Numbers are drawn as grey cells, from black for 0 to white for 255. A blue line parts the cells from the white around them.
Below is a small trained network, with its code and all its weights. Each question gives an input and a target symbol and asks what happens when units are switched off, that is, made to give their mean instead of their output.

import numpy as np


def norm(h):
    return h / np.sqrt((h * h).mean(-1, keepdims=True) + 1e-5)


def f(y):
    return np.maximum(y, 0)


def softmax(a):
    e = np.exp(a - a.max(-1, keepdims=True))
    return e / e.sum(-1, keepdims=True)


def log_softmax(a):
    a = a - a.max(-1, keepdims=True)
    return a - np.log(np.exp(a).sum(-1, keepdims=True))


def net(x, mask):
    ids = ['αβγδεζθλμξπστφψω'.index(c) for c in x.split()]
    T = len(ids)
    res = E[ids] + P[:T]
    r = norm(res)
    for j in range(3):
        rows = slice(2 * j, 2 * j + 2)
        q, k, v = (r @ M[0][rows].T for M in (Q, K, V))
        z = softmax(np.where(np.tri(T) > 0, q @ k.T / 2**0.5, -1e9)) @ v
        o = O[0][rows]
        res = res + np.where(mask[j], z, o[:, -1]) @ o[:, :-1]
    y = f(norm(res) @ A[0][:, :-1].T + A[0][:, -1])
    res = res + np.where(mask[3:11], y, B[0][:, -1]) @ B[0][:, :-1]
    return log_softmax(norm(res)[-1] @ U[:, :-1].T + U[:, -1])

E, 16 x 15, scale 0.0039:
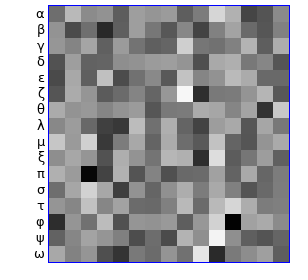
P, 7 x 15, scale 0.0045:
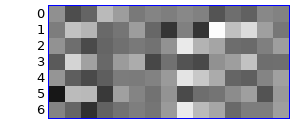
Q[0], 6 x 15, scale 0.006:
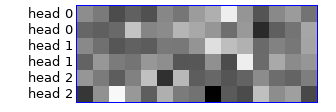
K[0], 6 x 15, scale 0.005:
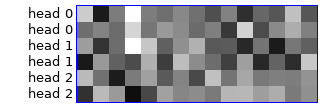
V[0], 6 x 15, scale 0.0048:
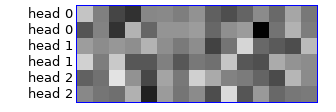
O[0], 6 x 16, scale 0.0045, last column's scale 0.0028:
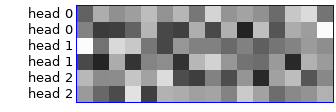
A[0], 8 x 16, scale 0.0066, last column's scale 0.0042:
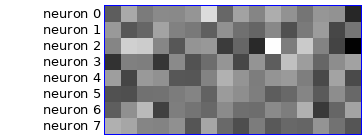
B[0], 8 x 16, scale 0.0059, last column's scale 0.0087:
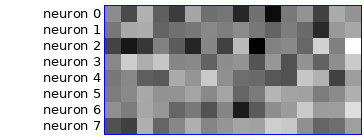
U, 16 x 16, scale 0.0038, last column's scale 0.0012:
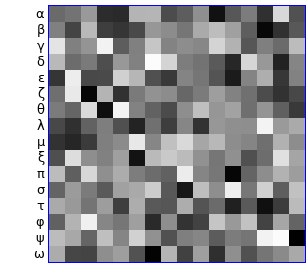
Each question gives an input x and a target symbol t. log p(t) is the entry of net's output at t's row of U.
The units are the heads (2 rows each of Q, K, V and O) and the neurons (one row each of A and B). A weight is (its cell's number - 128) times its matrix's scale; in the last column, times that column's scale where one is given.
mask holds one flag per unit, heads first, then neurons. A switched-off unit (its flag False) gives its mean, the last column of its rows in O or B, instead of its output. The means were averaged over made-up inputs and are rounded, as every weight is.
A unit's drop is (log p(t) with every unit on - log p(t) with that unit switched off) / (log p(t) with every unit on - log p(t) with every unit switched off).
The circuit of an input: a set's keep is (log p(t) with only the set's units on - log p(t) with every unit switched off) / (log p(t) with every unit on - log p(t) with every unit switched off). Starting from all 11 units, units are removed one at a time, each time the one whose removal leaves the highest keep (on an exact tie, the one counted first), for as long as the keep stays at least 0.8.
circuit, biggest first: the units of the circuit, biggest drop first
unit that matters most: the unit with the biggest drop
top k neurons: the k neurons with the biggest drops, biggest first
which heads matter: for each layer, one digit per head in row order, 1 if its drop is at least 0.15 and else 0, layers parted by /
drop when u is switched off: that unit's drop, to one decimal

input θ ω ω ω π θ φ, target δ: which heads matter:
010
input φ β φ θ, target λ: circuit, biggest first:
(head 0; neuron 2)
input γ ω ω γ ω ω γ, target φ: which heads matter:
001
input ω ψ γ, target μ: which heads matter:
011
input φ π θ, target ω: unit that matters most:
head 0
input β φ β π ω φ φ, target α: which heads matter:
100
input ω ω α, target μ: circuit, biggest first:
(head 1; head 2)
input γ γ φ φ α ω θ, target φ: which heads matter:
001
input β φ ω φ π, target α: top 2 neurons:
(neuron 0; neuron 2)
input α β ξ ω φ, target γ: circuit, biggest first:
(head 1; neuron 2; neuron 7)
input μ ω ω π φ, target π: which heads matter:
011
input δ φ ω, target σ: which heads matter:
010
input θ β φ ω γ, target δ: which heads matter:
000
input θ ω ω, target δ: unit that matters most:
neuron 4
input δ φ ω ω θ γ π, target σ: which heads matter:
010
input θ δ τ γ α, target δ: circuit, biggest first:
(neuron 4; head 1)
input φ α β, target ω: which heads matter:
100
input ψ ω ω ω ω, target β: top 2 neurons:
(neuron 7; neuron 2)
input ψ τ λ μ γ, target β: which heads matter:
110
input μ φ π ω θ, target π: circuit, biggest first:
(head 2; head 1; neuron 6)
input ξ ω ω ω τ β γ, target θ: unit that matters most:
head 2
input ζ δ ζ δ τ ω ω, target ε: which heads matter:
011
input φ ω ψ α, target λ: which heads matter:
000
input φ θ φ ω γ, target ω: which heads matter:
100
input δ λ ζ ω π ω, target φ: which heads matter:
010
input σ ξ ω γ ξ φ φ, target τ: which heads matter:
101
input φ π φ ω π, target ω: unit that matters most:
head 0
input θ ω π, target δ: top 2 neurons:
(neuron 4; neuron 2)
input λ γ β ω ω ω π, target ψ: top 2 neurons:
(neuron 2; neuron 0)
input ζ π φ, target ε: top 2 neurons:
(neuron 2; neuron 6)
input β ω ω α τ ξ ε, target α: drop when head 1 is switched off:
0.0
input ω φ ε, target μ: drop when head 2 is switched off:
0.4
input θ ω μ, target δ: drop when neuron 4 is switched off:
0.7
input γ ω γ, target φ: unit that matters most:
head 2
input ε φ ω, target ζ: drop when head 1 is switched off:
0.5
